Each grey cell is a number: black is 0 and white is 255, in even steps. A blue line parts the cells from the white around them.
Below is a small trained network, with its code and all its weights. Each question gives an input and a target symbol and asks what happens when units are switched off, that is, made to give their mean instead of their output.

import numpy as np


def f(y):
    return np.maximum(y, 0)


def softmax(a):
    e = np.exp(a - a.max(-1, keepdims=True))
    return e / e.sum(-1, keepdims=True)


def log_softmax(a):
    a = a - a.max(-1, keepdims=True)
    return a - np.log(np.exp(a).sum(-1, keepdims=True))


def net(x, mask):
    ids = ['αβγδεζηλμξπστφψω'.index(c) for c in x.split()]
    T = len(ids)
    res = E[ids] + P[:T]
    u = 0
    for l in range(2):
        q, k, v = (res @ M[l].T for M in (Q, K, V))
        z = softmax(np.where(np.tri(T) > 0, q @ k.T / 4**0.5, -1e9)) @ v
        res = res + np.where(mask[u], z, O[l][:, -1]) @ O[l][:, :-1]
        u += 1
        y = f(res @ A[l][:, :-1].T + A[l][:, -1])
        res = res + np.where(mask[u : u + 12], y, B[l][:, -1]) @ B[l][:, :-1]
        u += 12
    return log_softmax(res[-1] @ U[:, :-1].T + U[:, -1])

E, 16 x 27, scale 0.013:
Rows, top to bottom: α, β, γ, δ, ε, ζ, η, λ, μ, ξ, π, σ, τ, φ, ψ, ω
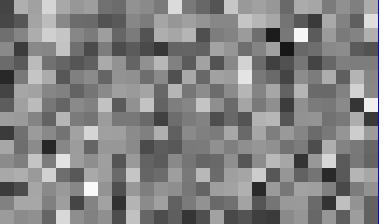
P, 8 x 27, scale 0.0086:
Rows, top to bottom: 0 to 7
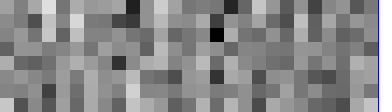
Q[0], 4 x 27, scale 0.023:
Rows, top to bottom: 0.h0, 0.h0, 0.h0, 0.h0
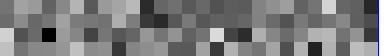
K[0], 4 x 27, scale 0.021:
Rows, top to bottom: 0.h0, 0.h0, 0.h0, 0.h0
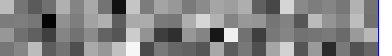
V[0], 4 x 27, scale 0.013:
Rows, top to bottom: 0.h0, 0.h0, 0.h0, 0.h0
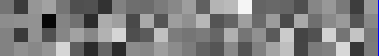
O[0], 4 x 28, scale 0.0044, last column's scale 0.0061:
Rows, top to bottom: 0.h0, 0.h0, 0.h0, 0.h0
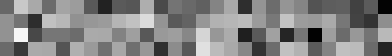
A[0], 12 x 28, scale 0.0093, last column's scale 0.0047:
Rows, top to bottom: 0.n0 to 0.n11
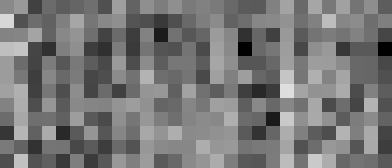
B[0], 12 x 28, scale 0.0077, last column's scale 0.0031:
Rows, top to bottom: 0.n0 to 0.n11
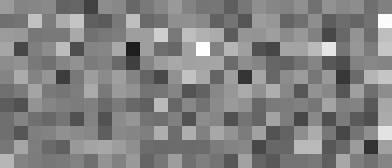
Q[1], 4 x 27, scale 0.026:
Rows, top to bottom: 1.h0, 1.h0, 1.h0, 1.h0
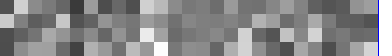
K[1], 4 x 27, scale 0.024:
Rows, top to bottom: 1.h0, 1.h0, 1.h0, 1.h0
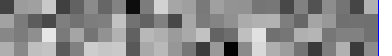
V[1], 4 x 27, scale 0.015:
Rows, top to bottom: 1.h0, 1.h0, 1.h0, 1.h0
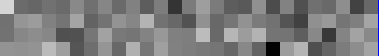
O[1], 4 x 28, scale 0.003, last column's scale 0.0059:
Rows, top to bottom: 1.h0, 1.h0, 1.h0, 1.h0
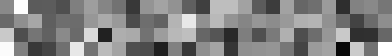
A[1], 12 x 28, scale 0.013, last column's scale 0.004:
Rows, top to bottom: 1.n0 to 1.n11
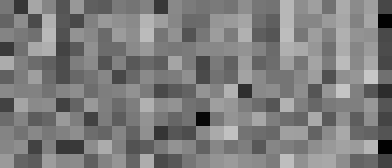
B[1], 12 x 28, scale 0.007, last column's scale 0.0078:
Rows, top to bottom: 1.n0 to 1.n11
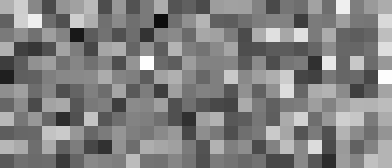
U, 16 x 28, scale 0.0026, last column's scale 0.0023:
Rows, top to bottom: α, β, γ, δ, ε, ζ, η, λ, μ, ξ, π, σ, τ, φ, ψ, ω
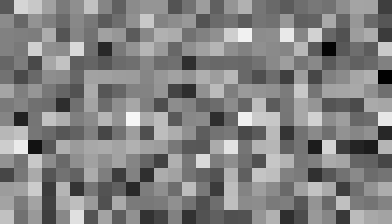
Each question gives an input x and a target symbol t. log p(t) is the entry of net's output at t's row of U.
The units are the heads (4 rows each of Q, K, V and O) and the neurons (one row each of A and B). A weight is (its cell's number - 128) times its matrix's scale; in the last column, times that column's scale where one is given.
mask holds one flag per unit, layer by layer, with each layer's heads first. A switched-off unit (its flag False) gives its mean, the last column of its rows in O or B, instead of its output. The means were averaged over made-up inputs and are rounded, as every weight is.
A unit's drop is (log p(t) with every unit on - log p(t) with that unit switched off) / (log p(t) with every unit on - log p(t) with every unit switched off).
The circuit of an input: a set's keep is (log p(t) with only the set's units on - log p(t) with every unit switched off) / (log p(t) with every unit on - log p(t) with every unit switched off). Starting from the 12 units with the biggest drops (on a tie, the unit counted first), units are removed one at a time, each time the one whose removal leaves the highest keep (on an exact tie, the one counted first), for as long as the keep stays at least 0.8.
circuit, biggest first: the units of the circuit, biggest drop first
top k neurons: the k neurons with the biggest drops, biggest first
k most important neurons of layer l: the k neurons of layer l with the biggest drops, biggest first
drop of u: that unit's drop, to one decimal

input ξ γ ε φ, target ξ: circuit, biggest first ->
[0.h0; 1.n10]
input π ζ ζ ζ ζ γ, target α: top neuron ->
[1.n1]
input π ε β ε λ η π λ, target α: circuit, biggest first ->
[1.h0; 1.n1; 1.n7; 0.n1]
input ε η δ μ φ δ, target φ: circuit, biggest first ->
[0.n3; 0.h0]
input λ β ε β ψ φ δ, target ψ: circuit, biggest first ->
[0.h0; 1.n0]
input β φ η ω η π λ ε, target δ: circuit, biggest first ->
[0.h0; 0.n2]
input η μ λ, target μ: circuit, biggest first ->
[1.h0; 0.h0]
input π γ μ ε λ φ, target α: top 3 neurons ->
[1.n1; 1.n7; 0.n1]
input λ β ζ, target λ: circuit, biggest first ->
[0.h0; 1.n11; 0.n5]
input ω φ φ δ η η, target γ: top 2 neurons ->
[1.n10; 0.n1]
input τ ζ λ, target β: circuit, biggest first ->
[1.h0; 1.n4; 0.h0]
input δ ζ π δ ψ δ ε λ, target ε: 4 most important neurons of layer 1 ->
[1.n7; 1.n9; 1.n3; 1.n2]
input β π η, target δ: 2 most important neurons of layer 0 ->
[0.n2; 0.n9]
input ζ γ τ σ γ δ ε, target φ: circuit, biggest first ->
[0.h0; 0.n3]
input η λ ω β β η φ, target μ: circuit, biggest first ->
[1.h0; 0.h0]
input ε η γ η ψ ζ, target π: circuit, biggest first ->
[0.h0]
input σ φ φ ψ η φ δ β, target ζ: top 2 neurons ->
[1.n3; 0.n9]
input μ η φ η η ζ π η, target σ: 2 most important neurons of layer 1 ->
[1.n1; 1.n2]
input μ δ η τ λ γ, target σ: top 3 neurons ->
[1.n1; 1.n2; 0.n1]
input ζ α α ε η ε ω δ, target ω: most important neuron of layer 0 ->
[0.n1]
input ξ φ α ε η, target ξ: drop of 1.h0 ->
0.1
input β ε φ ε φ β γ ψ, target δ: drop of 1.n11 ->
0.0
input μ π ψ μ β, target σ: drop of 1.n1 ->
0.9
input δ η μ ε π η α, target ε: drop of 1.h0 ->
0.3
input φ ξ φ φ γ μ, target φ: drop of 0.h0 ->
0.9
